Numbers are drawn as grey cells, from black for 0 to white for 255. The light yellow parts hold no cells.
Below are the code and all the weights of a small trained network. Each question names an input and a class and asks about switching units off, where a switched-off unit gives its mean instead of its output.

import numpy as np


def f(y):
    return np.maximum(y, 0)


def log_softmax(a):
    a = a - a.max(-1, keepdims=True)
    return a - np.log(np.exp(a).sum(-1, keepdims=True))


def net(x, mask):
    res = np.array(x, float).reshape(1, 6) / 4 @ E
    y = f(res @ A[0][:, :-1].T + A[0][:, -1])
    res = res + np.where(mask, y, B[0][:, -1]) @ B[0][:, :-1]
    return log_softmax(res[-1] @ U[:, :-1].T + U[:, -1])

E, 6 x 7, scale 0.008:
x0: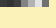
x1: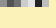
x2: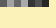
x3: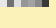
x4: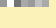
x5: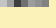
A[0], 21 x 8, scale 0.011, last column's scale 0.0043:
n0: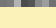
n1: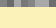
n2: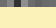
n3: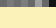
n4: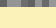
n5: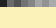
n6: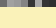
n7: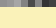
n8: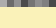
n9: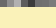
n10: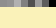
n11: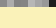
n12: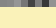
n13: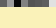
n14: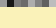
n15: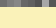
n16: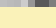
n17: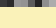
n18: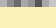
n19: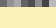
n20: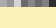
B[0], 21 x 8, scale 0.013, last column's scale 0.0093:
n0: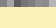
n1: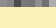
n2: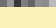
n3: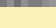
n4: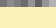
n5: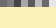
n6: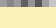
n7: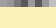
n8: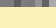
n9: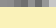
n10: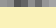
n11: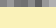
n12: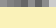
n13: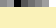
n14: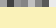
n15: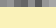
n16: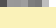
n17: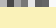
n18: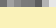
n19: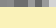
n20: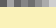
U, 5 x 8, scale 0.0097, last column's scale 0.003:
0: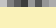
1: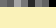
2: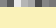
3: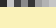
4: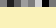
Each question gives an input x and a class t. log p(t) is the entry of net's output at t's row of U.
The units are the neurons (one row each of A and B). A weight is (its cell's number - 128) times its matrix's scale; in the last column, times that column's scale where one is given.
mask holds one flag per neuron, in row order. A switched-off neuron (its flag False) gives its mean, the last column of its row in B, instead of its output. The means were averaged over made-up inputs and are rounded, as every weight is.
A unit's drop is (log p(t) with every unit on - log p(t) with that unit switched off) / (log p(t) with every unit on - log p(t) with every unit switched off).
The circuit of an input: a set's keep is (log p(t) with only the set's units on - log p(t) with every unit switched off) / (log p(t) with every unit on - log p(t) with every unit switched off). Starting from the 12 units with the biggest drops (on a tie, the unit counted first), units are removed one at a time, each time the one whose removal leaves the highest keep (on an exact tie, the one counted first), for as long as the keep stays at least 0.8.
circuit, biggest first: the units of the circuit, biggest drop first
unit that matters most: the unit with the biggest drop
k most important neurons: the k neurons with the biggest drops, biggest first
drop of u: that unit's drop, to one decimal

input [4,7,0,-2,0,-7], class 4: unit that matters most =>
n5
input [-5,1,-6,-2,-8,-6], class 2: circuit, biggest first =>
[n13 n17]
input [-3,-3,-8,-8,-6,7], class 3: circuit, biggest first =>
[n17 n5]
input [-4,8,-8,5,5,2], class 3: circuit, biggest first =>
[n17 n16]
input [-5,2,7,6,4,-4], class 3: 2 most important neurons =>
[n16 n17]
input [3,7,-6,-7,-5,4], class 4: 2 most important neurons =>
[n5 n14]
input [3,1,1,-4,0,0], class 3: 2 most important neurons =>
[n14 n13]
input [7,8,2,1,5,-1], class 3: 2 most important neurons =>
[n17 n18]
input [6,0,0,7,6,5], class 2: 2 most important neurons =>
[n13 n5]
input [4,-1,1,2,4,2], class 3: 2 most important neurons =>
[n17 n14]
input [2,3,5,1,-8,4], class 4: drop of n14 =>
0.2
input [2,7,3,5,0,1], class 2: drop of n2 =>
0.0
